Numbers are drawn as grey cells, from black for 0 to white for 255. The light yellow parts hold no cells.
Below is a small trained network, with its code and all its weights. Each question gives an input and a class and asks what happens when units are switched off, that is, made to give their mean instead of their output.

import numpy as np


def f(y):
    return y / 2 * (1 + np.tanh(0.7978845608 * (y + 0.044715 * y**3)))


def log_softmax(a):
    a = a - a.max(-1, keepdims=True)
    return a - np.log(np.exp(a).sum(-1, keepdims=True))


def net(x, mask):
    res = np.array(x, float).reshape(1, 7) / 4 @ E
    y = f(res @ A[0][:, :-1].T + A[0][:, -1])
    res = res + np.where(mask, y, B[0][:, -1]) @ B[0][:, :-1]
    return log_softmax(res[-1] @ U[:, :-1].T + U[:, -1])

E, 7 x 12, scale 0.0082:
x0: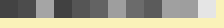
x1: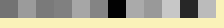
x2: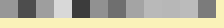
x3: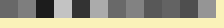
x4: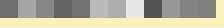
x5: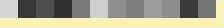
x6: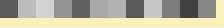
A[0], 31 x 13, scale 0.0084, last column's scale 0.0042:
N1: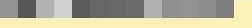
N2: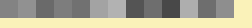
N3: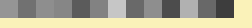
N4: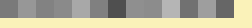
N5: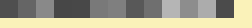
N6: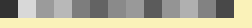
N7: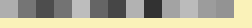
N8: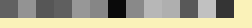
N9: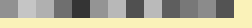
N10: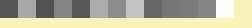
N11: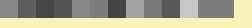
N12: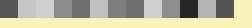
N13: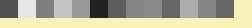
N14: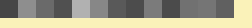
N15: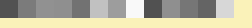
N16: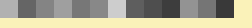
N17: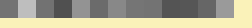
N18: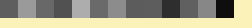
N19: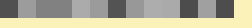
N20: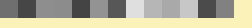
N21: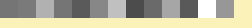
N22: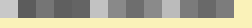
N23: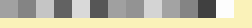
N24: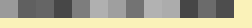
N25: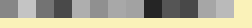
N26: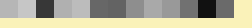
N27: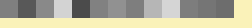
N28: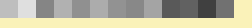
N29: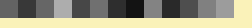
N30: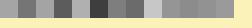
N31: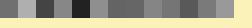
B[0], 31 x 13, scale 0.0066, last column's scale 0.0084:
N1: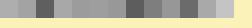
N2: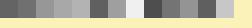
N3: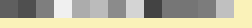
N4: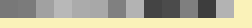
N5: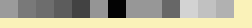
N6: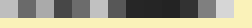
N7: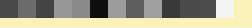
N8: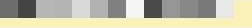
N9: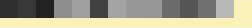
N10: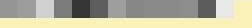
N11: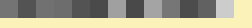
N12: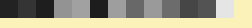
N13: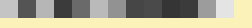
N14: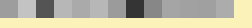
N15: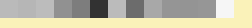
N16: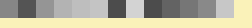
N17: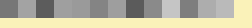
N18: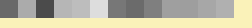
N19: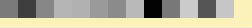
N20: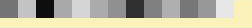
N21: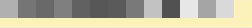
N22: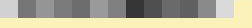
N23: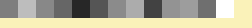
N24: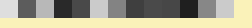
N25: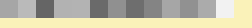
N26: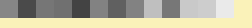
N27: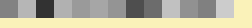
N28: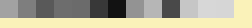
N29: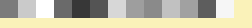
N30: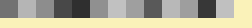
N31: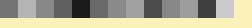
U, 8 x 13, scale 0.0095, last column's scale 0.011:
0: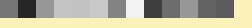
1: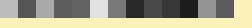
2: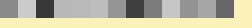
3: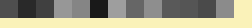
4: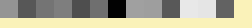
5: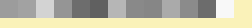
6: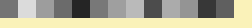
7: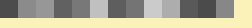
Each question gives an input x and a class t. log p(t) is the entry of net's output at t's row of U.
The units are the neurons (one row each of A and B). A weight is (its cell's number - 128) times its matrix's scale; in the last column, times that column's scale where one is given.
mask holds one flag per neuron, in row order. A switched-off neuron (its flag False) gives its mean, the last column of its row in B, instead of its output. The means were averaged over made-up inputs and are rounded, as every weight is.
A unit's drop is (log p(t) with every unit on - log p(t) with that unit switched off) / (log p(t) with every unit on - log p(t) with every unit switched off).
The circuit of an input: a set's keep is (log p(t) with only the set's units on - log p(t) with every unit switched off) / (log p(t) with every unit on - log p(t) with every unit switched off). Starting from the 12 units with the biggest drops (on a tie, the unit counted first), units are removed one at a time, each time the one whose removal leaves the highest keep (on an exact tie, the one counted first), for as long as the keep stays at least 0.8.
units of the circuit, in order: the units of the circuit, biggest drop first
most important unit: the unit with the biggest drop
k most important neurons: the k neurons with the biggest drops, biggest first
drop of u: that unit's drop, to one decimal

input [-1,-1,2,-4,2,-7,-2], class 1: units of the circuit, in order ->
(N6 N13)
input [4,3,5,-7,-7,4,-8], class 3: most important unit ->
N7
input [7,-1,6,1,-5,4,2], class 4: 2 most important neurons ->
(N5 N21)
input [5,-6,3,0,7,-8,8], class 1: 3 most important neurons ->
(N6 N13 N7)
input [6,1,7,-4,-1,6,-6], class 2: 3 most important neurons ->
(N20 N13 N6)
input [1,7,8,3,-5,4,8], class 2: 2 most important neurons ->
(N27 N1)
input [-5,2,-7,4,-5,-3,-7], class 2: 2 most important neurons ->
(N14 N18)
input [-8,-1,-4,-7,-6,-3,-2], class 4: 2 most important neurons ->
(N26 N28)
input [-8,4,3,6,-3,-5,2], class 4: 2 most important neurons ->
(N28 N26)
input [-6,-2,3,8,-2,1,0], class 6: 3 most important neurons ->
(N29 N31 N21)
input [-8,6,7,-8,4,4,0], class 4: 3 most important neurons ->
(N26 N28 N29)
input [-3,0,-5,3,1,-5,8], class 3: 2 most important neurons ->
(N12 N9)
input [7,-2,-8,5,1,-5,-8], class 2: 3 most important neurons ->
(N18 N25 N14)
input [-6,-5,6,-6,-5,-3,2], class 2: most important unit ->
N1
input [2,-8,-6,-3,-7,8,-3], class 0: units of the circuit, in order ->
(N2 N16)
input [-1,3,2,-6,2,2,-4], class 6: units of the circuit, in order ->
(N23 N30)
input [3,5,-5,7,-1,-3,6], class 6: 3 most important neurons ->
(N31 N29 N7)
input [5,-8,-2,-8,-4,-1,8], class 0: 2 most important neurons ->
(N3 N16)
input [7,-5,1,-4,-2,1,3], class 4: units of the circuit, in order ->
(N21 N5)
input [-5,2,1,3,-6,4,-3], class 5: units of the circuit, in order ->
(N29)
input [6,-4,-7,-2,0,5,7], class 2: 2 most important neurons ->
(N18 N25)
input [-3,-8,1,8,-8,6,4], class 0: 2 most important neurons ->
(N16 N3)
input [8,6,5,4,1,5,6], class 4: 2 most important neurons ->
(N21 N5)
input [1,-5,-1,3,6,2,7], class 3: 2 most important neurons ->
(N9 N12)
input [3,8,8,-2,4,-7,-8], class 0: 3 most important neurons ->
(N8 N4 N19)
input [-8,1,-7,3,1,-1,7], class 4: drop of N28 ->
1.2
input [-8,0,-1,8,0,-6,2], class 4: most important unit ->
N28
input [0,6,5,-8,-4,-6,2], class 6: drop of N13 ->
-0.1
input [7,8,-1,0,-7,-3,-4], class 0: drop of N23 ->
0.0
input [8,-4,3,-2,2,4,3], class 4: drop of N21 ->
0.1
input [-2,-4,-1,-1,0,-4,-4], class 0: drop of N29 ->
0.2
